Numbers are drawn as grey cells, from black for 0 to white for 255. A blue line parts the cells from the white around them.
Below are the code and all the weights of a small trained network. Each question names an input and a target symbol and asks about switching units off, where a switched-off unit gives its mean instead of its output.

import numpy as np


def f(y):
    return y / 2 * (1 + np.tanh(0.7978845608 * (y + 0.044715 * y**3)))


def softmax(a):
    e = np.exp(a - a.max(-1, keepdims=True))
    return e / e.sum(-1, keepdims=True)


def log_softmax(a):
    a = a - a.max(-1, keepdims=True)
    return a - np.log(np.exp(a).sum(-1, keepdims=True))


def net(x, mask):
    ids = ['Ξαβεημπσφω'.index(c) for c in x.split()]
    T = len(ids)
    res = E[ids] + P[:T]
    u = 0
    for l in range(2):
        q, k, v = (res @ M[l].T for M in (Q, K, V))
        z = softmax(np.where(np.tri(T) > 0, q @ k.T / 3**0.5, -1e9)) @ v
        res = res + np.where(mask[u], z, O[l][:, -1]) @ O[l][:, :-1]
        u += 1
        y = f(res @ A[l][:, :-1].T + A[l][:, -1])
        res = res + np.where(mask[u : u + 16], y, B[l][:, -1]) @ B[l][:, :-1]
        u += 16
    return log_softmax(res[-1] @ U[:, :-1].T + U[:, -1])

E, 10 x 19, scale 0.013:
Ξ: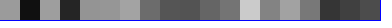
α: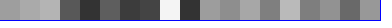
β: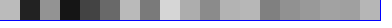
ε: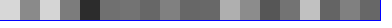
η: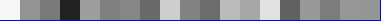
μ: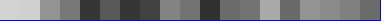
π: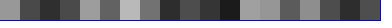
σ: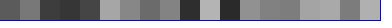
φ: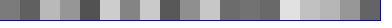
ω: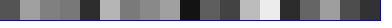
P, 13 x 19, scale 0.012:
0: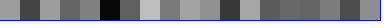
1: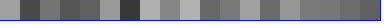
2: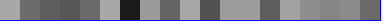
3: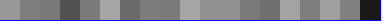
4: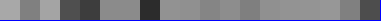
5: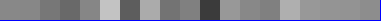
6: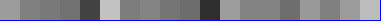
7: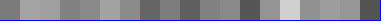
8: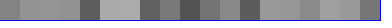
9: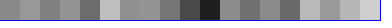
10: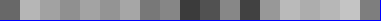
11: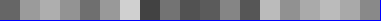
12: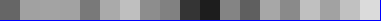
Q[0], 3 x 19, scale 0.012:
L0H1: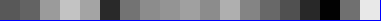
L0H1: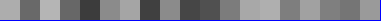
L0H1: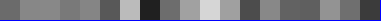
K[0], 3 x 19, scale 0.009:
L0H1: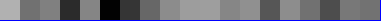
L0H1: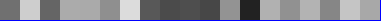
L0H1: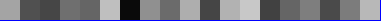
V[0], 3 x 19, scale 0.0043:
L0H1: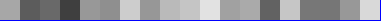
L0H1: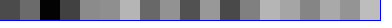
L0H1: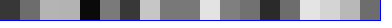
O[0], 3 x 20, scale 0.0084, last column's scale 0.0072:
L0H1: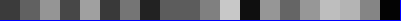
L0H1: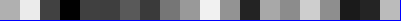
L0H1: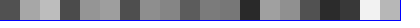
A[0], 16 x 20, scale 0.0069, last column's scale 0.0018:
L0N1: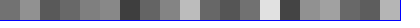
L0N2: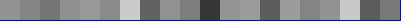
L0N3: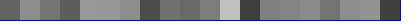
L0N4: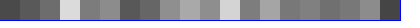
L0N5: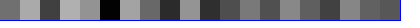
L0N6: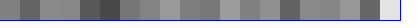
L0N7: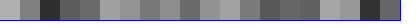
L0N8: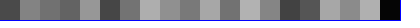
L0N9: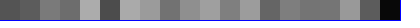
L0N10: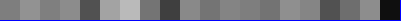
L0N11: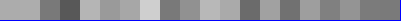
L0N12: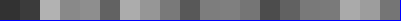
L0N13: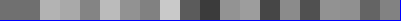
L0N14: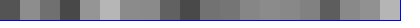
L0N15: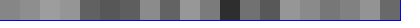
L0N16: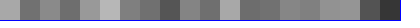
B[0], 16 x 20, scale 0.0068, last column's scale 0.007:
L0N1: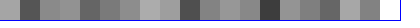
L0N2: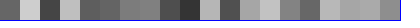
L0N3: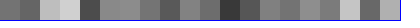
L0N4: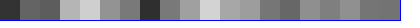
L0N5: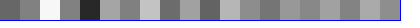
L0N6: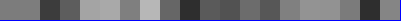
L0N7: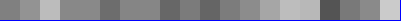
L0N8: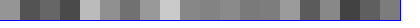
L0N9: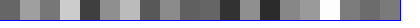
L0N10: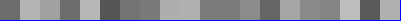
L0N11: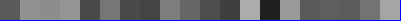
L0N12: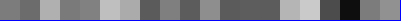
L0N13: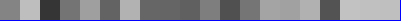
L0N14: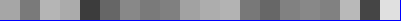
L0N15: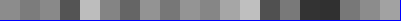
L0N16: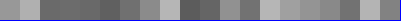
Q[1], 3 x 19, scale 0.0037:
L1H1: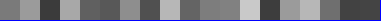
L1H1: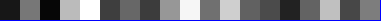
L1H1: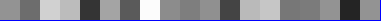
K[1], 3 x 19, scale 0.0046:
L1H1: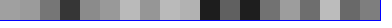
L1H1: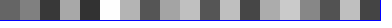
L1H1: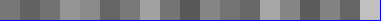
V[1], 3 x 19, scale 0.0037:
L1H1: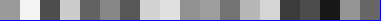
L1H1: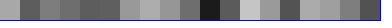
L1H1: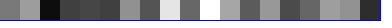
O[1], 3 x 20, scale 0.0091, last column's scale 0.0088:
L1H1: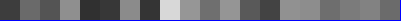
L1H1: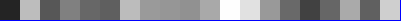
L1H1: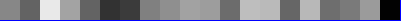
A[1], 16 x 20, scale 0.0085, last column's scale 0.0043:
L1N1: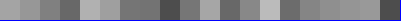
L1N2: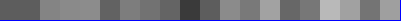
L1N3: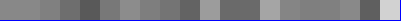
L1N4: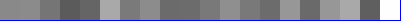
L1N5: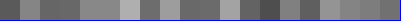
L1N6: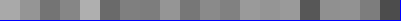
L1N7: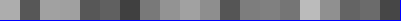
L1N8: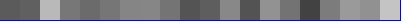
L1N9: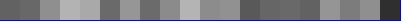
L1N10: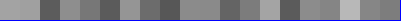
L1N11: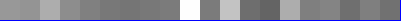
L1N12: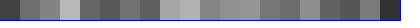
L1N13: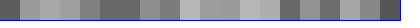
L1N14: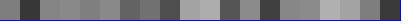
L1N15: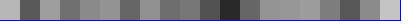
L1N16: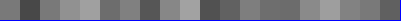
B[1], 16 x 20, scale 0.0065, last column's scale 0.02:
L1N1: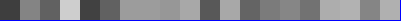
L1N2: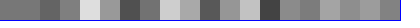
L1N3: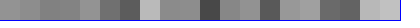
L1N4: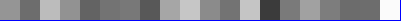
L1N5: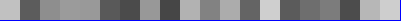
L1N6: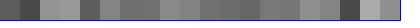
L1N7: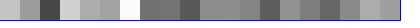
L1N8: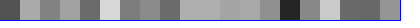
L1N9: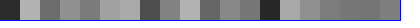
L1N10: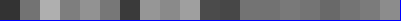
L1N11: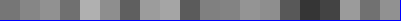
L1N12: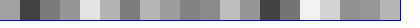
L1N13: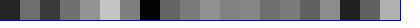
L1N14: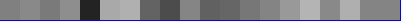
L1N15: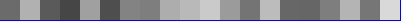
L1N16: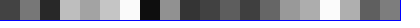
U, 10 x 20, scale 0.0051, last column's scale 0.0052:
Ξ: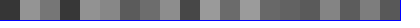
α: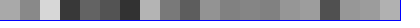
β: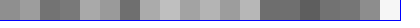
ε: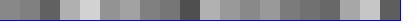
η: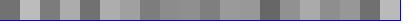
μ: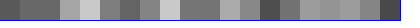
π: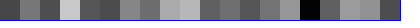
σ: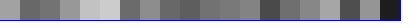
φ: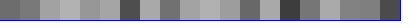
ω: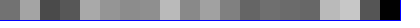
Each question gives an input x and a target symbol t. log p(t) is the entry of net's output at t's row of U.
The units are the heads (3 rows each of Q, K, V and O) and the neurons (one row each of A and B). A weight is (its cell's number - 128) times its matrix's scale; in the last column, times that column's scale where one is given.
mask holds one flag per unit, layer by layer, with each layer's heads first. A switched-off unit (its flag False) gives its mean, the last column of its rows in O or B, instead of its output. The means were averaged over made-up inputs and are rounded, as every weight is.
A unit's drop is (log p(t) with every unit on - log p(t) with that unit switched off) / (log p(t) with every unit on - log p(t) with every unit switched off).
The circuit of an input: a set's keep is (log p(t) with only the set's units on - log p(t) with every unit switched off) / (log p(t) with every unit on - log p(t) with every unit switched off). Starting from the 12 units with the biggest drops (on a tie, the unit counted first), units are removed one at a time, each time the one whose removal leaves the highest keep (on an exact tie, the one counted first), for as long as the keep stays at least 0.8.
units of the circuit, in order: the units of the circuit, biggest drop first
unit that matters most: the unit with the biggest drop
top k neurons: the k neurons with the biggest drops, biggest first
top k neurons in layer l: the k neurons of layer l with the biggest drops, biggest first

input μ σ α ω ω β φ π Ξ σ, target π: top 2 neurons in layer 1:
L1N12, L1N5
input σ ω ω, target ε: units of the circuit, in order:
L1H1, L1N7, L0H1, L1N4
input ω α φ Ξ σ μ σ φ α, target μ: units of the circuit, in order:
L1H1, L1N12
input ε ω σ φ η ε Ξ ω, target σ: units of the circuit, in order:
L0H1, L1H1, L0N12, L1N15
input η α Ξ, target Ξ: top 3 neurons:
L1N13, L1N12, L0N2
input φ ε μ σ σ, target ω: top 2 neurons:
L1N15, L0N12
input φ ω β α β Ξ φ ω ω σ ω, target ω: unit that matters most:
L1H1
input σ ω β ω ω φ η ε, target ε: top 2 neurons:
L1N7, L1N4
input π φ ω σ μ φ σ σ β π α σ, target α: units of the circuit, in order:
L0H1, L1N13, L1N3
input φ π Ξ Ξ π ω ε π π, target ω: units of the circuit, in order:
L1H1, L0H1, L1N15, L0N12
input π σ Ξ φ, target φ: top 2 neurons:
L1N8, L1N5
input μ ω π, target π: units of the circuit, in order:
L1H1, L0H1
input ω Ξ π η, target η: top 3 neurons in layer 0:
L0N2, L0N7, L0N6
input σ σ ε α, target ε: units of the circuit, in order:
L1N7, L1H1, L0H1, L1N4
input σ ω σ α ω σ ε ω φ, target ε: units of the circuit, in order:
L1H1, L1N7, L0H1, L1N4
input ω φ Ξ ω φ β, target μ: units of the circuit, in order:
L1H1, L1N12, L0H1
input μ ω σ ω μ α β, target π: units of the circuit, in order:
L0H1, L1H1, L1N12
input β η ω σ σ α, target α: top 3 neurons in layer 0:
L0N12, L0N1, L0N14
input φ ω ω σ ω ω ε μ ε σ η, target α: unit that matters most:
L0N11
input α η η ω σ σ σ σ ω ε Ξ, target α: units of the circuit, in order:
L1H1, L1N13
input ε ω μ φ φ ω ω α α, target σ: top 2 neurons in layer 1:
L1N15, L1N5
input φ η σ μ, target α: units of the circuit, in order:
L1N13, L1N7, L1N8
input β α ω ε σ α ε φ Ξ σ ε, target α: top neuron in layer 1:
L1N3
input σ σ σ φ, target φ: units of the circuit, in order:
L0H1, L1N8
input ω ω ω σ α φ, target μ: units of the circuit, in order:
L1H1, L1N12, L0H1
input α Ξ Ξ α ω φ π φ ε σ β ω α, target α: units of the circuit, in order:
L1H1, L1N13
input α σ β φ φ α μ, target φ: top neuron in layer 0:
L0N3
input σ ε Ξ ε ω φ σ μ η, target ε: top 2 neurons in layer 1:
L1N7, L1N4
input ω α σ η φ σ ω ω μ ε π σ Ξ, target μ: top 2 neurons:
L1N12, L0N3
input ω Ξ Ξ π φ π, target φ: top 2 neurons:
L1N8, L1N5
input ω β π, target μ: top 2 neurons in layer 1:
L1N12, L1N15
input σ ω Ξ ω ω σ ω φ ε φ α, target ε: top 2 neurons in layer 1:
L1N7, L1N4
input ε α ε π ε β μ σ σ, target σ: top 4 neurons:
L0N12, L1N15, L1N5, L0N15
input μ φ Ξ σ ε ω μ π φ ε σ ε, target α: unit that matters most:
L1N5
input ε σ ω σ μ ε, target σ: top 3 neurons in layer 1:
L1N15, L1N5, L1N1
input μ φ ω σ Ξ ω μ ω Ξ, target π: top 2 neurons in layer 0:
L0N15, L0N5
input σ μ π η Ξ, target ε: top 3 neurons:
L1N7, L1N4, L0N7
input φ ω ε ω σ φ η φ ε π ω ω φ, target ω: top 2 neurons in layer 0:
L0N12, L0N1
